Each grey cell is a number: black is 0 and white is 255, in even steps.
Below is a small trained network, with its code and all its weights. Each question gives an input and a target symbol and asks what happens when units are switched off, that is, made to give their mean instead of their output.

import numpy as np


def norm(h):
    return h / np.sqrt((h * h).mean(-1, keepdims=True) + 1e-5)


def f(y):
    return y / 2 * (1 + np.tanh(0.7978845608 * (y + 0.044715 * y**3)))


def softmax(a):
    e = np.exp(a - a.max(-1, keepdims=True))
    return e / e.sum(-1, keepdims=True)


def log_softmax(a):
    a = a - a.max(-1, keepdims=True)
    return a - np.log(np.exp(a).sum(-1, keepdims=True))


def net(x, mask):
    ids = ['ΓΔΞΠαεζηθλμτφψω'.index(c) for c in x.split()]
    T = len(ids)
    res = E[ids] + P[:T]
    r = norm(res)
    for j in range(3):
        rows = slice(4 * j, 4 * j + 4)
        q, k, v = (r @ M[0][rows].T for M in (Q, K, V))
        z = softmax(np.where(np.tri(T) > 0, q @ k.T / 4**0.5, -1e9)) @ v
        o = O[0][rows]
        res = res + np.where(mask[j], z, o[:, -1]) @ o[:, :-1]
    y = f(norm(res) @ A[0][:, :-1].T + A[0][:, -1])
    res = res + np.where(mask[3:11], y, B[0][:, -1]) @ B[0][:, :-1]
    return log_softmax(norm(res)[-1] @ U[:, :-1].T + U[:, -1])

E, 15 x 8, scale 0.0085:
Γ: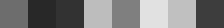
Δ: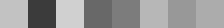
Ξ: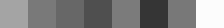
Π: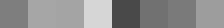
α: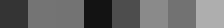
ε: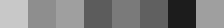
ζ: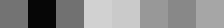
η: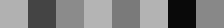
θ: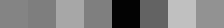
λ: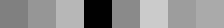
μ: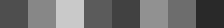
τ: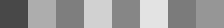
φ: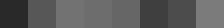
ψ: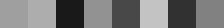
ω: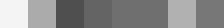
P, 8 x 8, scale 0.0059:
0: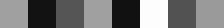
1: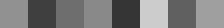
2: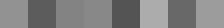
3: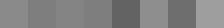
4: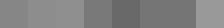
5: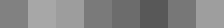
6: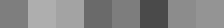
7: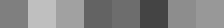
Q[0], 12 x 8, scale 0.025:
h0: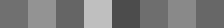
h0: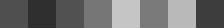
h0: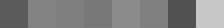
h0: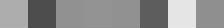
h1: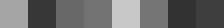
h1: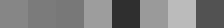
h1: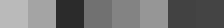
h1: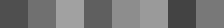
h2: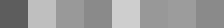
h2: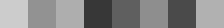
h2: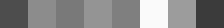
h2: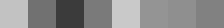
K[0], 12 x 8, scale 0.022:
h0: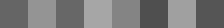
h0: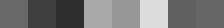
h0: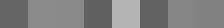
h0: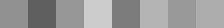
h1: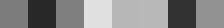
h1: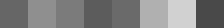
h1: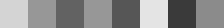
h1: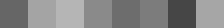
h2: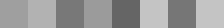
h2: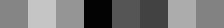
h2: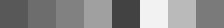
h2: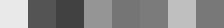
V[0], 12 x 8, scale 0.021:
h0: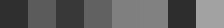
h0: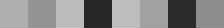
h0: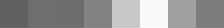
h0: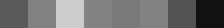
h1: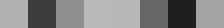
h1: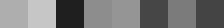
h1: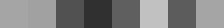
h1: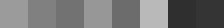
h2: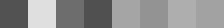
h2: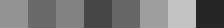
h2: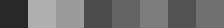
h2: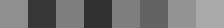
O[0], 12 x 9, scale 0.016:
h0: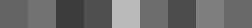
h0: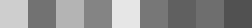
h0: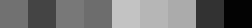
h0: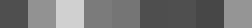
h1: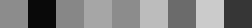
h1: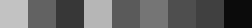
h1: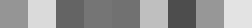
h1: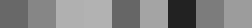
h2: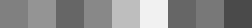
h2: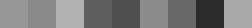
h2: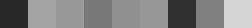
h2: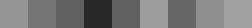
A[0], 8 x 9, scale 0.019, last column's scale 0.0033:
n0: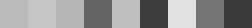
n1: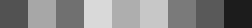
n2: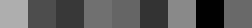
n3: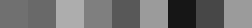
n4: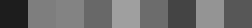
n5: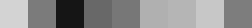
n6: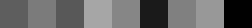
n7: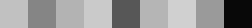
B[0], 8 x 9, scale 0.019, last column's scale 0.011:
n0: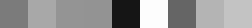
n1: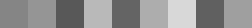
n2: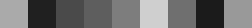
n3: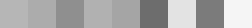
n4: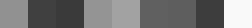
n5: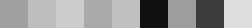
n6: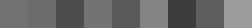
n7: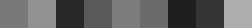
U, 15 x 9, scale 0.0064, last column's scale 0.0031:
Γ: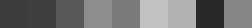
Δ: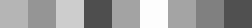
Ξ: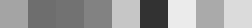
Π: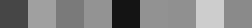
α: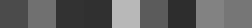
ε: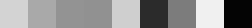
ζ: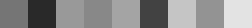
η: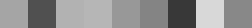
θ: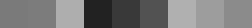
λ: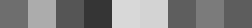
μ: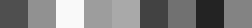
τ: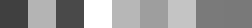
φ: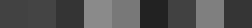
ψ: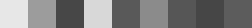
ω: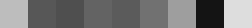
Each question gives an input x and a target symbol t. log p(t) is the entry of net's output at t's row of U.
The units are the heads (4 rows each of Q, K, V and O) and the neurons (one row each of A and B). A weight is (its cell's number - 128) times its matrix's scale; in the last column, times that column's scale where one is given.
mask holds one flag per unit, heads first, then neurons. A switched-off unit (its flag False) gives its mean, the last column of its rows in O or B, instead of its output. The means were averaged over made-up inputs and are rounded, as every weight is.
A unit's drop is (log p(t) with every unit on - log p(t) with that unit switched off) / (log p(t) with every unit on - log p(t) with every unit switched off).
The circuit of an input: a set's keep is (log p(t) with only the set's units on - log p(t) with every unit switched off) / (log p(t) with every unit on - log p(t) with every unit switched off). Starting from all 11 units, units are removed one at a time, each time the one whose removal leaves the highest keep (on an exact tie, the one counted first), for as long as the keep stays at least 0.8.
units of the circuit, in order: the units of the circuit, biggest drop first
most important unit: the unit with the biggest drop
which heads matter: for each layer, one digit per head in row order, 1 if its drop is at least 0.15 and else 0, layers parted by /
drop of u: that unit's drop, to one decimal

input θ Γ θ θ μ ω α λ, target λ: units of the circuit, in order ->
[h2]
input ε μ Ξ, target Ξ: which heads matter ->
000
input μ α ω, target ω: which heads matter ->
011
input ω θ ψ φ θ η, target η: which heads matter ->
010
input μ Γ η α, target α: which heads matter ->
100
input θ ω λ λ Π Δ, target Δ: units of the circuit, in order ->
[h0, h2]
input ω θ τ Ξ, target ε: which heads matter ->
000
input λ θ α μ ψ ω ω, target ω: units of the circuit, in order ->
[h1, n2]
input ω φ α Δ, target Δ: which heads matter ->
100
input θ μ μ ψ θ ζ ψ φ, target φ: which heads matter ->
010
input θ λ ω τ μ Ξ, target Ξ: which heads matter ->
010
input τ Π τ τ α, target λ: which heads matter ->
000
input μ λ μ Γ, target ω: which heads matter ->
001
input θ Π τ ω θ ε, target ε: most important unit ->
h0
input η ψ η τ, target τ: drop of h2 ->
0.2
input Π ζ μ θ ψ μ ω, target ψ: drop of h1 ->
0.6
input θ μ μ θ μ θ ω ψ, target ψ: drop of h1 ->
0.3
